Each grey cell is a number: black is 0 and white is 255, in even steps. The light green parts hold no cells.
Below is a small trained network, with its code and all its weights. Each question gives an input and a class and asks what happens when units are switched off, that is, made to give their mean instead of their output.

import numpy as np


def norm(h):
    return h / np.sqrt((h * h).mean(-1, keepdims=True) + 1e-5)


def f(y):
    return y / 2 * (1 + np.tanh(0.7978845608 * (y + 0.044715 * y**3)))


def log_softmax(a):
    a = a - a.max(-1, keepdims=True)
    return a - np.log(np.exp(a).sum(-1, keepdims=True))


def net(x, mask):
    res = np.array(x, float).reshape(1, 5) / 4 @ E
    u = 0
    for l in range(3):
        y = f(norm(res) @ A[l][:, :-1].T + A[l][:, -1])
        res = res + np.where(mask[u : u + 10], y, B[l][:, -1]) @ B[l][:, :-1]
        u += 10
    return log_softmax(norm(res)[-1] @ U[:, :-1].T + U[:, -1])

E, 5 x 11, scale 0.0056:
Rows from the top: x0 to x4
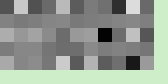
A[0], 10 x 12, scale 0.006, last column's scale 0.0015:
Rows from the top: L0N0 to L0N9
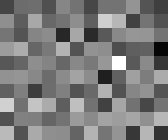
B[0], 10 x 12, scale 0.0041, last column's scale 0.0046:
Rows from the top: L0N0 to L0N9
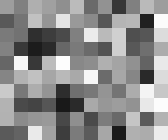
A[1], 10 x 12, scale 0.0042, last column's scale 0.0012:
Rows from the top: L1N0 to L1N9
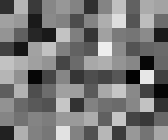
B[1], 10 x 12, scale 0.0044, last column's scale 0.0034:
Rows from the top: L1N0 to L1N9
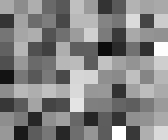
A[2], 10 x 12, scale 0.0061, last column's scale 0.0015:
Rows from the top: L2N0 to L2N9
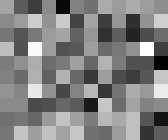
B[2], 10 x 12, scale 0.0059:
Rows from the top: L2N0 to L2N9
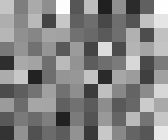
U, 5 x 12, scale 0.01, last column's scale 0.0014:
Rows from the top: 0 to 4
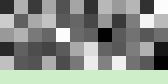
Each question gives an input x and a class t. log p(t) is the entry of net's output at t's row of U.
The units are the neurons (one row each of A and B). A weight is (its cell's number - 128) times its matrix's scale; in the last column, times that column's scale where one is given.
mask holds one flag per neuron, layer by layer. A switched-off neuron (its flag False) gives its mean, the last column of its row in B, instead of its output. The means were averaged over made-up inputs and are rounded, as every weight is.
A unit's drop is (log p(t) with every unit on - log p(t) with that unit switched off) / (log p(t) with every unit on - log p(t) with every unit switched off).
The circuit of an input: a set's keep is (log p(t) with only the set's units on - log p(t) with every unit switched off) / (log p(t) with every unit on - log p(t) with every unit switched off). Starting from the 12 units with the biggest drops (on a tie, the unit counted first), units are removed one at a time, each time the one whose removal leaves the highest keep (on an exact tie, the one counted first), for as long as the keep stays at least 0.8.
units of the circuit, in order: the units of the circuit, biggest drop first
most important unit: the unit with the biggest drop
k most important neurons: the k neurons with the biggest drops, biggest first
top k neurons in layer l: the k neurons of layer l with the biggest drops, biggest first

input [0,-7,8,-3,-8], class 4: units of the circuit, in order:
(L0N7, L0N2, L2N0)
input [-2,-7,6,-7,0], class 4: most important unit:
L0N7
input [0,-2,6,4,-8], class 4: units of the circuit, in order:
(L0N2, L2N0, L1N3)
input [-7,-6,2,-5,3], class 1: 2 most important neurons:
(L0N7, L0N9)
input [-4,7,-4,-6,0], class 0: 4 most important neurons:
(L0N4, L2N0, L2N9, L2N8)
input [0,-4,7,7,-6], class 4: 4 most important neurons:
(L0N7, L0N2, L0N1, L0N4)
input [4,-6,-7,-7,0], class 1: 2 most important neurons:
(L0N6, L0N2)
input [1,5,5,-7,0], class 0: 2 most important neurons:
(L0N5, L2N0)
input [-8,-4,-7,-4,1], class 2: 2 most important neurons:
(L1N3, L0N9)
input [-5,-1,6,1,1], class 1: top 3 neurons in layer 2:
(L2N3, L2N6, L2N5)
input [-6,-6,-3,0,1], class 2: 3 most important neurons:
(L1N3, L0N9, L2N1)
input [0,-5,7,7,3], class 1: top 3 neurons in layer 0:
(L0N7, L0N4, L0N1)
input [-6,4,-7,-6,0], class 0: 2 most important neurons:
(L0N4, L2N0)
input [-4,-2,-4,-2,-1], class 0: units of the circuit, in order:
(L0N4)
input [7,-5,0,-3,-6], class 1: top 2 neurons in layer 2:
(L2N7, L2N0)
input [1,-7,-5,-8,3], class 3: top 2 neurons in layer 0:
(L0N5, L0N3)
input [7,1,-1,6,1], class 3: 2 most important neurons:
(L0N3, L0N9)
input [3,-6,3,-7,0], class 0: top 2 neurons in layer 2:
(L2N9, L2N0)
